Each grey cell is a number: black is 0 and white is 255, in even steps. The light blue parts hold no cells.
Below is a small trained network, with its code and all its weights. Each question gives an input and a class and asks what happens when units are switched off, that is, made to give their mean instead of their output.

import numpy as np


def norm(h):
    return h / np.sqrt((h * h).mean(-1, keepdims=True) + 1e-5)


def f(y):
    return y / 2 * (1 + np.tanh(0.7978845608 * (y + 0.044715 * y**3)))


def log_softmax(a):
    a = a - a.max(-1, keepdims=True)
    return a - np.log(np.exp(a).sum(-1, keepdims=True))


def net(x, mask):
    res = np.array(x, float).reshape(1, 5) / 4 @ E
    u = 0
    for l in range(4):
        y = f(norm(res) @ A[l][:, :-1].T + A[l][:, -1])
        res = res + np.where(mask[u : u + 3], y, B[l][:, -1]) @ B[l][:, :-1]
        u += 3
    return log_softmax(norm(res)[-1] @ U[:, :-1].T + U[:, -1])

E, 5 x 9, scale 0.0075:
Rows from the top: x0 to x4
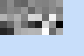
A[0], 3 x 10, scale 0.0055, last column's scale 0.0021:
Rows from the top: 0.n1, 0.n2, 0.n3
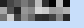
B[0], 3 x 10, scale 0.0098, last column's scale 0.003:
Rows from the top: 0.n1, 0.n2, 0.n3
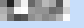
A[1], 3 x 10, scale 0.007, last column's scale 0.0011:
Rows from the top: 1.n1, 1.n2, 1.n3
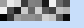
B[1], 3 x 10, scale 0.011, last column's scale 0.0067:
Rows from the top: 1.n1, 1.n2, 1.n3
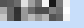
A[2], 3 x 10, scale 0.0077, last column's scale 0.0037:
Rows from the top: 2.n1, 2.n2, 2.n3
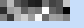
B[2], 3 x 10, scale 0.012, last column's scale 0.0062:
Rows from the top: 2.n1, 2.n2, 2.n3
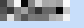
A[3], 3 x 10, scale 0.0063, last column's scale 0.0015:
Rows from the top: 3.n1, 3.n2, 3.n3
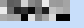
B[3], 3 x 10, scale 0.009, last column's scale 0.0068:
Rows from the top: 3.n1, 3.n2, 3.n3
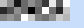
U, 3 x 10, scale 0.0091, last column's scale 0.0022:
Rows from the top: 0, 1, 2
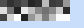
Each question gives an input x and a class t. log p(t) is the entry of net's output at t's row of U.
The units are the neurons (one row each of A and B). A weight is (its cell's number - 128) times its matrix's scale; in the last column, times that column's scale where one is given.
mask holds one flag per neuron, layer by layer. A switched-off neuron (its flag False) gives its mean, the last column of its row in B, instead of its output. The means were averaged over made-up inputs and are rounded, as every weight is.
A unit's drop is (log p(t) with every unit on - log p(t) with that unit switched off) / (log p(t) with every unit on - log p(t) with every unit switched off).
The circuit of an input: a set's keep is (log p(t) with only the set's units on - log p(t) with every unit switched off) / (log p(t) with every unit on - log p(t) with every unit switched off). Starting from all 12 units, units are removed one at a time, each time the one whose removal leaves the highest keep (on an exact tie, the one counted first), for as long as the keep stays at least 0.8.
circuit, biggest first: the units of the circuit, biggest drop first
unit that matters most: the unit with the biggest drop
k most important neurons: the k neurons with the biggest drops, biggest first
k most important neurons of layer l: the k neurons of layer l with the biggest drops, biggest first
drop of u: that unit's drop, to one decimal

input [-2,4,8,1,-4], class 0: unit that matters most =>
1.n1
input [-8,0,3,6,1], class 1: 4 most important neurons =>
[1.n3; 1.n1; 3.n2; 3.n3]
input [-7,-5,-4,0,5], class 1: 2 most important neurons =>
[1.n3; 3.n2]
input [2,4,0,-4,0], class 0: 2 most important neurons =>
[1.n2; 1.n1]
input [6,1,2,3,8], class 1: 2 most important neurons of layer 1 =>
[1.n3; 1.n1]
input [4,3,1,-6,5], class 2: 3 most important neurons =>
[2.n3; 1.n1; 0.n2]
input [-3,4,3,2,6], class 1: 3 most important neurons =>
[1.n3; 2.n1; 1.n1]
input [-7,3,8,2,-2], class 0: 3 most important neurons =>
[1.n1; 2.n2; 1.n2]
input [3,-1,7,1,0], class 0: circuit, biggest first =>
[1.n1; 0.n1]
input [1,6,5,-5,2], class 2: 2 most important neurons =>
[2.n3; 1.n3]
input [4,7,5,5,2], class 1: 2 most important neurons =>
[1.n3; 3.n2]
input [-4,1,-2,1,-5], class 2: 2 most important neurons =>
[2.n1; 1.n3]
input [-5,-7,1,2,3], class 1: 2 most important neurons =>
[1.n3; 1.n1]
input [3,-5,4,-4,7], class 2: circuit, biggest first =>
[2.n3]
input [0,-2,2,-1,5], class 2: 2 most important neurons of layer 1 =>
[1.n1; 1.n2]
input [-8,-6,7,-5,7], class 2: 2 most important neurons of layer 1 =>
[1.n1; 1.n3]
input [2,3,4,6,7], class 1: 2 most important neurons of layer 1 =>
[1.n3; 1.n1]
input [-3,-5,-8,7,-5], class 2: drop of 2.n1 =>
0.6
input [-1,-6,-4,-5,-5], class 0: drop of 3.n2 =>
0.3
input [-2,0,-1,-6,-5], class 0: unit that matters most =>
3.n2
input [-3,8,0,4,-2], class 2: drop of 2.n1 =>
0.9
